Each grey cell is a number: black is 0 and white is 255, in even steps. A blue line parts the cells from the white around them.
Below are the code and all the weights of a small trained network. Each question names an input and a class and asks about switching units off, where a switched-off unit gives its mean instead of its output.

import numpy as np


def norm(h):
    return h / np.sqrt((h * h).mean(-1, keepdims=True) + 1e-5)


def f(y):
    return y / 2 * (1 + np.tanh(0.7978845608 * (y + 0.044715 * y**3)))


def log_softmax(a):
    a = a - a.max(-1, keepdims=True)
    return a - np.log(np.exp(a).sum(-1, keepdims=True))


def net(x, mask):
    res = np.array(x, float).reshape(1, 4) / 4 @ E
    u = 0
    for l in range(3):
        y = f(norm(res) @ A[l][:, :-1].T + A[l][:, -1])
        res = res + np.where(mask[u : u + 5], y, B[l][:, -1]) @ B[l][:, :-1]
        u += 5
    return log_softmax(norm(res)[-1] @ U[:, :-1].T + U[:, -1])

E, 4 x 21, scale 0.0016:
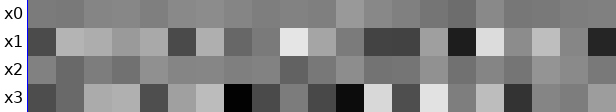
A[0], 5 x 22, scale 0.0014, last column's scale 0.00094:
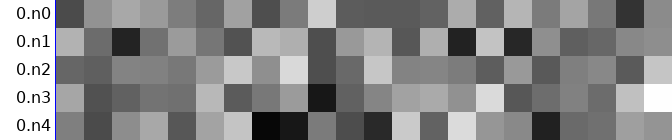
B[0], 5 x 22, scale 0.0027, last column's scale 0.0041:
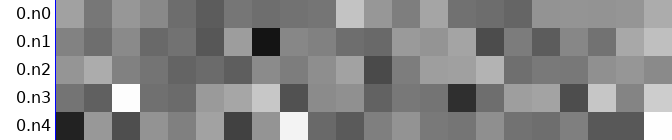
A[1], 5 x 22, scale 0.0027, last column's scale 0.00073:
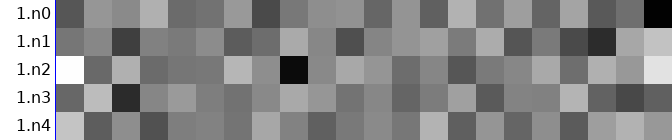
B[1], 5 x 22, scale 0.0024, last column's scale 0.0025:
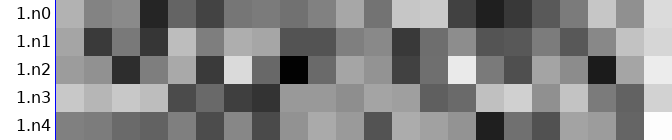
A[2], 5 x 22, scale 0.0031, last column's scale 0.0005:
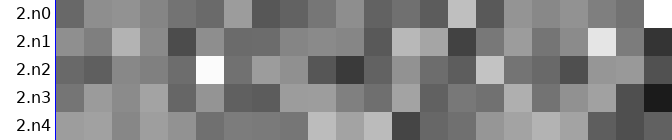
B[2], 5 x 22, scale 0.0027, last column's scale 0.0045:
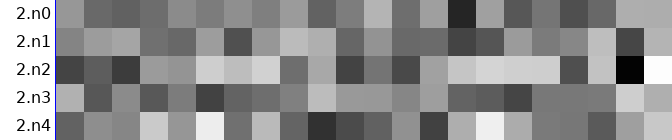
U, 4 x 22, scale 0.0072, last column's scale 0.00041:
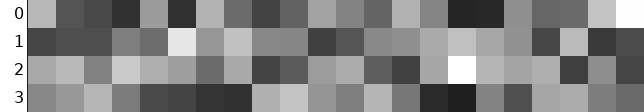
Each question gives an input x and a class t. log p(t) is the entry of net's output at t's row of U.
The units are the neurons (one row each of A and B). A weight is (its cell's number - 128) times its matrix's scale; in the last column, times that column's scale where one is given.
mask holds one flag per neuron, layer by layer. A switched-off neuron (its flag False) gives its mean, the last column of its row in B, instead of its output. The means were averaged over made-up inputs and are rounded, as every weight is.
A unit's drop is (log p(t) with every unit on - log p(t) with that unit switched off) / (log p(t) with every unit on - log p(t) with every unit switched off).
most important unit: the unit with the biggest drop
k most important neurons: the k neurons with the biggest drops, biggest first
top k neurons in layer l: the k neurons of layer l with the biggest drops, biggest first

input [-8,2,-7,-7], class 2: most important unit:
2.n4
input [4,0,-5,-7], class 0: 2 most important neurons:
[0.n1; 0.n4]
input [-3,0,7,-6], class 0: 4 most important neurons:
[0.n1; 0.n4; 1.n4; 2.n2]
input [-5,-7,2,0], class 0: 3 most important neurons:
[0.n4; 1.n2; 1.n4]
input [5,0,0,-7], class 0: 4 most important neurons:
[0.n1; 0.n4; 1.n4; 2.n2]
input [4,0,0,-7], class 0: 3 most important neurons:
[0.n1; 0.n4; 1.n4]
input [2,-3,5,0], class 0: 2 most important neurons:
[0.n4; 1.n2]
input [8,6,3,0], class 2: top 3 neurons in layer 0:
[0.n4; 0.n1; 0.n0]
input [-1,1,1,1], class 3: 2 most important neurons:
[1.n2; 2.n2]
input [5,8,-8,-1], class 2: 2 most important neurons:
[2.n4; 0.n4]
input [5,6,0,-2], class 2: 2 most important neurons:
[0.n4; 2.n4]
